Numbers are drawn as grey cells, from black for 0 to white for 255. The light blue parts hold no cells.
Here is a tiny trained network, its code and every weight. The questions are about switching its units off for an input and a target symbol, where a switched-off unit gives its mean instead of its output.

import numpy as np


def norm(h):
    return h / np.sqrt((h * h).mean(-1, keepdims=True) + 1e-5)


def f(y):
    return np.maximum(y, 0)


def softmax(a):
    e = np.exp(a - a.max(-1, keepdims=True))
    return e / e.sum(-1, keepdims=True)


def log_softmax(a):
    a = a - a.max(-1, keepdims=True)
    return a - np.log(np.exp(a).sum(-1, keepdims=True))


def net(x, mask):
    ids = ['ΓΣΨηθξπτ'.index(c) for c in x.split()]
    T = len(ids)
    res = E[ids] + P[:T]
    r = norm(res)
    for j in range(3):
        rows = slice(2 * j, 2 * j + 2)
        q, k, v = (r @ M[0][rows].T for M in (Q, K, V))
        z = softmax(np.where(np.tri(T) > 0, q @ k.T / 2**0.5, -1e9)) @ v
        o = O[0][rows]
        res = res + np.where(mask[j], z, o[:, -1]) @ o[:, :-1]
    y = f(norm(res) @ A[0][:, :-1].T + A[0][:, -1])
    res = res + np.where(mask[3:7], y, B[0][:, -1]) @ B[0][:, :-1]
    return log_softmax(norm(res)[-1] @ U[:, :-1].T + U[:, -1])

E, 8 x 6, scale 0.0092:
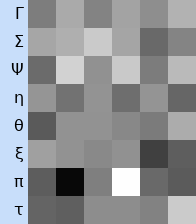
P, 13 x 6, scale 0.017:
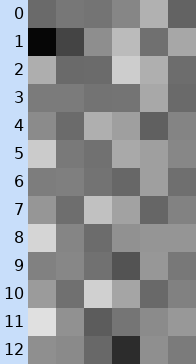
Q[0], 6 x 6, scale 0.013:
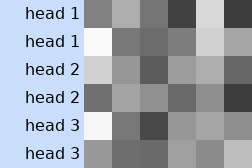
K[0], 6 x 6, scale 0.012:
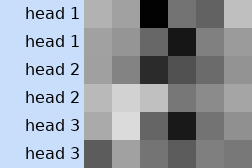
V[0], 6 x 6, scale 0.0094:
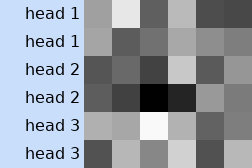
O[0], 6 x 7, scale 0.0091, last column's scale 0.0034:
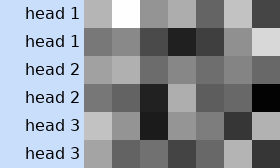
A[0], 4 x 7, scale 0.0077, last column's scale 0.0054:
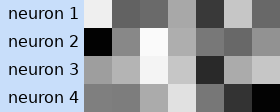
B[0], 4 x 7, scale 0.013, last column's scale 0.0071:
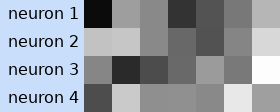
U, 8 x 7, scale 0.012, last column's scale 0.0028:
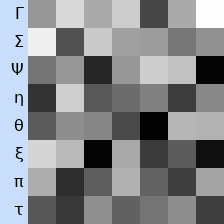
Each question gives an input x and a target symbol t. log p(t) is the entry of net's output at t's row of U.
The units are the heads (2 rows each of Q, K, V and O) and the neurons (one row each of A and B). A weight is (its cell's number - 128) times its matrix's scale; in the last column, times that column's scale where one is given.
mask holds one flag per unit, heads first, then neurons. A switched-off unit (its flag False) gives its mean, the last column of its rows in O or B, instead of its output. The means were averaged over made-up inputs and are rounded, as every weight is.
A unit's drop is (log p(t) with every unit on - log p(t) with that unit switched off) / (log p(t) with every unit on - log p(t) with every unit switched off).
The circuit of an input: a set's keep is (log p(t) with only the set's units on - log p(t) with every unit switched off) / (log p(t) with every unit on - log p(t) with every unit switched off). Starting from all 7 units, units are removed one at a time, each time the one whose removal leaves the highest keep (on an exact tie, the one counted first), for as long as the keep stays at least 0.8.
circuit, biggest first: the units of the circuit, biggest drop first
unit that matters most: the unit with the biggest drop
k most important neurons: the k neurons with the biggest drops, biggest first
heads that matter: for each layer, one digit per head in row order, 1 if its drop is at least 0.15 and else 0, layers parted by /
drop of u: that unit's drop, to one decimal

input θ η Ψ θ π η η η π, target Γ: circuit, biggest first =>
[head 3; neuron 2]
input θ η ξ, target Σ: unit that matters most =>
head 1
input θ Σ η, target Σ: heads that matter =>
001
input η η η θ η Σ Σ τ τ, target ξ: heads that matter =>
001
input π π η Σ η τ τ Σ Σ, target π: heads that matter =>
100
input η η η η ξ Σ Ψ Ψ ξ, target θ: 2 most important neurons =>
[neuron 1; neuron 3]
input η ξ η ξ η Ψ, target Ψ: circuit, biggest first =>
[neuron 3; head 3]
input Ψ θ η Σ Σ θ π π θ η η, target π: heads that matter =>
011
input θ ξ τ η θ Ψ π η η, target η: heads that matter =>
101
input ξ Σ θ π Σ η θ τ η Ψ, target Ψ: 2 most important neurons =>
[neuron 2; neuron 1]
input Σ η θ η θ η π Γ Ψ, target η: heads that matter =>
000
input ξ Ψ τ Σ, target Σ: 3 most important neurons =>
[neuron 1; neuron 4; neuron 2]
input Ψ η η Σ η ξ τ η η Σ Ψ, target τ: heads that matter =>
001
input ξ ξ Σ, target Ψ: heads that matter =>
000
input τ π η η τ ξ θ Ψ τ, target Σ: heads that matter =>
101
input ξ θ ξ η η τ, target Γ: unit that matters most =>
head 3
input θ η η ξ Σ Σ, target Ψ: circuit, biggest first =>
[neuron 3; head 3; neuron 4]
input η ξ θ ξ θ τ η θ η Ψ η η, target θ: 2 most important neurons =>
[neuron 1; neuron 3]
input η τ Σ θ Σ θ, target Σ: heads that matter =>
101
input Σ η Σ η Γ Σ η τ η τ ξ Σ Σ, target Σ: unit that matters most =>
neuron 1
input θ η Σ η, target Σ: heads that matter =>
010
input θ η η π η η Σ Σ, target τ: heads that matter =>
001
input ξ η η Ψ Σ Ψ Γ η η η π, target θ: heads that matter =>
000
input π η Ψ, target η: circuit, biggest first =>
[neuron 1; head 3; neuron 2]
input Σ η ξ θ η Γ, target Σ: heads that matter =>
101
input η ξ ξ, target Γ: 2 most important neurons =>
[neuron 4; neuron 2]
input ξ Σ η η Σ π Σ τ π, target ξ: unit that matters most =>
head 3
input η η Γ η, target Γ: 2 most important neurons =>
[neuron 3; neuron 1]
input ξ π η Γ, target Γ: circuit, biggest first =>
[head 3; neuron 3; neuron 2]
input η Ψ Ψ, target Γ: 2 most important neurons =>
[neuron 2; neuron 4]
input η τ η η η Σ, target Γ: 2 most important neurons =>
[neuron 4; neuron 2]
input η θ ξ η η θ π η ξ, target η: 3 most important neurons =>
[neuron 1; neuron 3; neuron 2]
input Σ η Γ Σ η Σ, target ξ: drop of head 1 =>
0.1
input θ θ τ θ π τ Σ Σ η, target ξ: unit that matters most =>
head 3
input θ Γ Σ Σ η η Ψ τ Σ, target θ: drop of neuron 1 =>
0.8
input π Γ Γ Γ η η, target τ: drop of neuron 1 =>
0.2
